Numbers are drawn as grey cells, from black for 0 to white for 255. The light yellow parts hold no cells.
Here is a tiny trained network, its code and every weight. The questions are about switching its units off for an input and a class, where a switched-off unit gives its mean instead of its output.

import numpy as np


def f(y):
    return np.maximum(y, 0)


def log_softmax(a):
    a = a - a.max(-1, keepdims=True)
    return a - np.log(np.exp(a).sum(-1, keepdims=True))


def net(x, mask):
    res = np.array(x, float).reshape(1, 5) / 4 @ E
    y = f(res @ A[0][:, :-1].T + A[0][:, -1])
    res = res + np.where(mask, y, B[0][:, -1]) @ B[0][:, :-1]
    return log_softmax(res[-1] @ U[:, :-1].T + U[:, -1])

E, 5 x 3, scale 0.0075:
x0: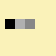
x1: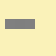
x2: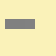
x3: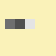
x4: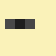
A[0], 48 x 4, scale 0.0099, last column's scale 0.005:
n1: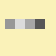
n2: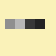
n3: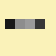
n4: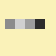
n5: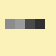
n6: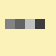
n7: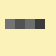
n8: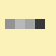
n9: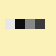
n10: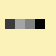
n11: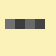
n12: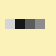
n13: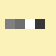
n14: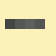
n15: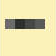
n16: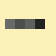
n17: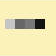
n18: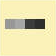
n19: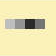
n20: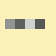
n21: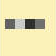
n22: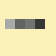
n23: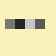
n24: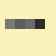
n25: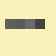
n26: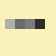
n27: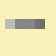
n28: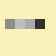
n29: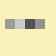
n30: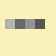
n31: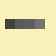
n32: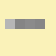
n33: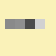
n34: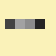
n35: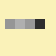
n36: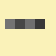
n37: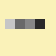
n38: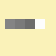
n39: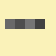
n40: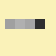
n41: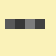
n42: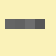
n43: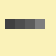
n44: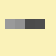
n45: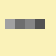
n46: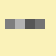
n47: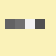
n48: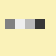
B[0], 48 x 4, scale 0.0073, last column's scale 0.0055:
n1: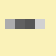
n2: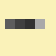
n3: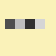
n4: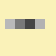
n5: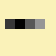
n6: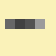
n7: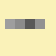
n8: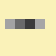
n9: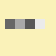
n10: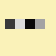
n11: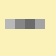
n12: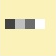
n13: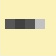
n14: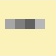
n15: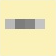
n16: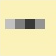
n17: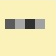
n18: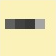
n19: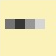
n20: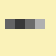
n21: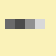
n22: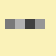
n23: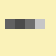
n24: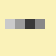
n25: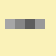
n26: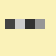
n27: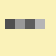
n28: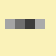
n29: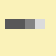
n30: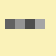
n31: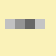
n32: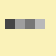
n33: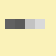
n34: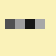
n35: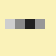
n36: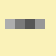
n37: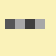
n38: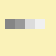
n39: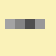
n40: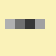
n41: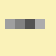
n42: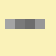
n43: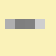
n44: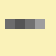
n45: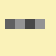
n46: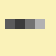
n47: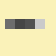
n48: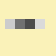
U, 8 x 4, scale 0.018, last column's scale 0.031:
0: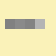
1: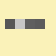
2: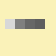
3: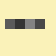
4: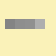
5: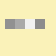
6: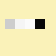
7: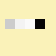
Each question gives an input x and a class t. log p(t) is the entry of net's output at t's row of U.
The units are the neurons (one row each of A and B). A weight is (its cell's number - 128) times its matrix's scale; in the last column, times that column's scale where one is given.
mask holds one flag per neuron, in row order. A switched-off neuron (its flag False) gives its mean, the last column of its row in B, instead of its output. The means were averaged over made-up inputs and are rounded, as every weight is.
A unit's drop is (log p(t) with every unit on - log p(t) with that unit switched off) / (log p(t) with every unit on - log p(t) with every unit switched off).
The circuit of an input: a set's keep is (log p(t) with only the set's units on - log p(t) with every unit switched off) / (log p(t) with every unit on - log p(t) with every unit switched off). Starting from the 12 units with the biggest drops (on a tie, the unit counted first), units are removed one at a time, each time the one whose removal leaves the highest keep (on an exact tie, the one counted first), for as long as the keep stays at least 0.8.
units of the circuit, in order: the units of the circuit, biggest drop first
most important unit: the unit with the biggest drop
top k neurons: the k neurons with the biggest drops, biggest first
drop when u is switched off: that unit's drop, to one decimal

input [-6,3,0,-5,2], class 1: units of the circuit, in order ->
[n12; n9]
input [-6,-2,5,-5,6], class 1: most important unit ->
n12
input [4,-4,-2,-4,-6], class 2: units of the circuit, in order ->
[n48; n1; n12]
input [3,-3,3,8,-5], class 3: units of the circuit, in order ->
[n13; n47]
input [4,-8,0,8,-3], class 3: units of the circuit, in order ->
[n13; n47]
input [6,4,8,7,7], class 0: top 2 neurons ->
[n3; n48]
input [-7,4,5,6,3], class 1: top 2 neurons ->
[n12; n9]
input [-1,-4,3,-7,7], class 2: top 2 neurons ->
[n15; n31]
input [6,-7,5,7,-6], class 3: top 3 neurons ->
[n13; n47; n20]
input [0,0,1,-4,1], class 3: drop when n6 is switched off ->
-0.1
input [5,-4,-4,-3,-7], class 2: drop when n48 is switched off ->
0.3
